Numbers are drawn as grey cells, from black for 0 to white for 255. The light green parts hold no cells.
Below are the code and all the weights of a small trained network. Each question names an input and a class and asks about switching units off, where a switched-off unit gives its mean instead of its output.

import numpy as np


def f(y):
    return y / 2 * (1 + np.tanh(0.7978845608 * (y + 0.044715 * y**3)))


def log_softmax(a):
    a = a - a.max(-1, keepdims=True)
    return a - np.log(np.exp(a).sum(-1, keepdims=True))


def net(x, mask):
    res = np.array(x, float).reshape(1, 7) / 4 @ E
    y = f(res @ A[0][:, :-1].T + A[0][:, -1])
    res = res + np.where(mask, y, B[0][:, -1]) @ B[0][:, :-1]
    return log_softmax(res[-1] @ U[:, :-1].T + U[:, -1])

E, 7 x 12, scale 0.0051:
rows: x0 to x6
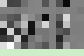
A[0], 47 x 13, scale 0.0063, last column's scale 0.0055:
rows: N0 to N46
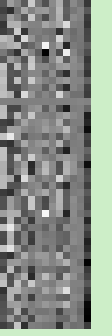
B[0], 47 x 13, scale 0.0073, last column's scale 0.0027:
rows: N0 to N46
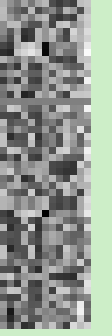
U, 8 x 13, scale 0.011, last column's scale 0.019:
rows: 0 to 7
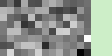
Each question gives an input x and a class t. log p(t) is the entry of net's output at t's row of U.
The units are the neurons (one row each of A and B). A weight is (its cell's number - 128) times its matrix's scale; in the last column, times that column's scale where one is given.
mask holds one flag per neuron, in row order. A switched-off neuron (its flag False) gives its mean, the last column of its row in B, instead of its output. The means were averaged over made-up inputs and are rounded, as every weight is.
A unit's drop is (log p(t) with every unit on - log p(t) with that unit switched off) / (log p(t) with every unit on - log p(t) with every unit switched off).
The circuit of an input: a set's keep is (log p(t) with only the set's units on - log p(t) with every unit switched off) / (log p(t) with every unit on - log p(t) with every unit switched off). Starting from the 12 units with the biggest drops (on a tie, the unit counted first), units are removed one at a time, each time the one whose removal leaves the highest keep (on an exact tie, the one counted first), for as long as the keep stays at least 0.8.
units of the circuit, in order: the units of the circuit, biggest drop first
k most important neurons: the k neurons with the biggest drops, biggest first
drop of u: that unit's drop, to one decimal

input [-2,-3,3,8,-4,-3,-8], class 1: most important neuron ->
N39
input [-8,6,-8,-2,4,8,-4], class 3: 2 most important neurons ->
N46; N4
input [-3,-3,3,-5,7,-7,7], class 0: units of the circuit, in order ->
N38; N31
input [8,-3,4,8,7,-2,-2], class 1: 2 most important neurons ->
N39; N24
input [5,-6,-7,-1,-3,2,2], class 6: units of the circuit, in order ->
N30; N6
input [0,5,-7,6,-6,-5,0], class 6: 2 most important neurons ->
N30; N6
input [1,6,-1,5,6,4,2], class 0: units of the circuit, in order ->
N38; N31
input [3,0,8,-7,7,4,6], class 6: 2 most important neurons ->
N7; N11
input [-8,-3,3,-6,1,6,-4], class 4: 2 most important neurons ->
N41; N3
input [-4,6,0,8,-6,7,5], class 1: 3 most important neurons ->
N39; N24; N23
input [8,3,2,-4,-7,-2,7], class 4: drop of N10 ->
0.2
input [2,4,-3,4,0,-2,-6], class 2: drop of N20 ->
0.1
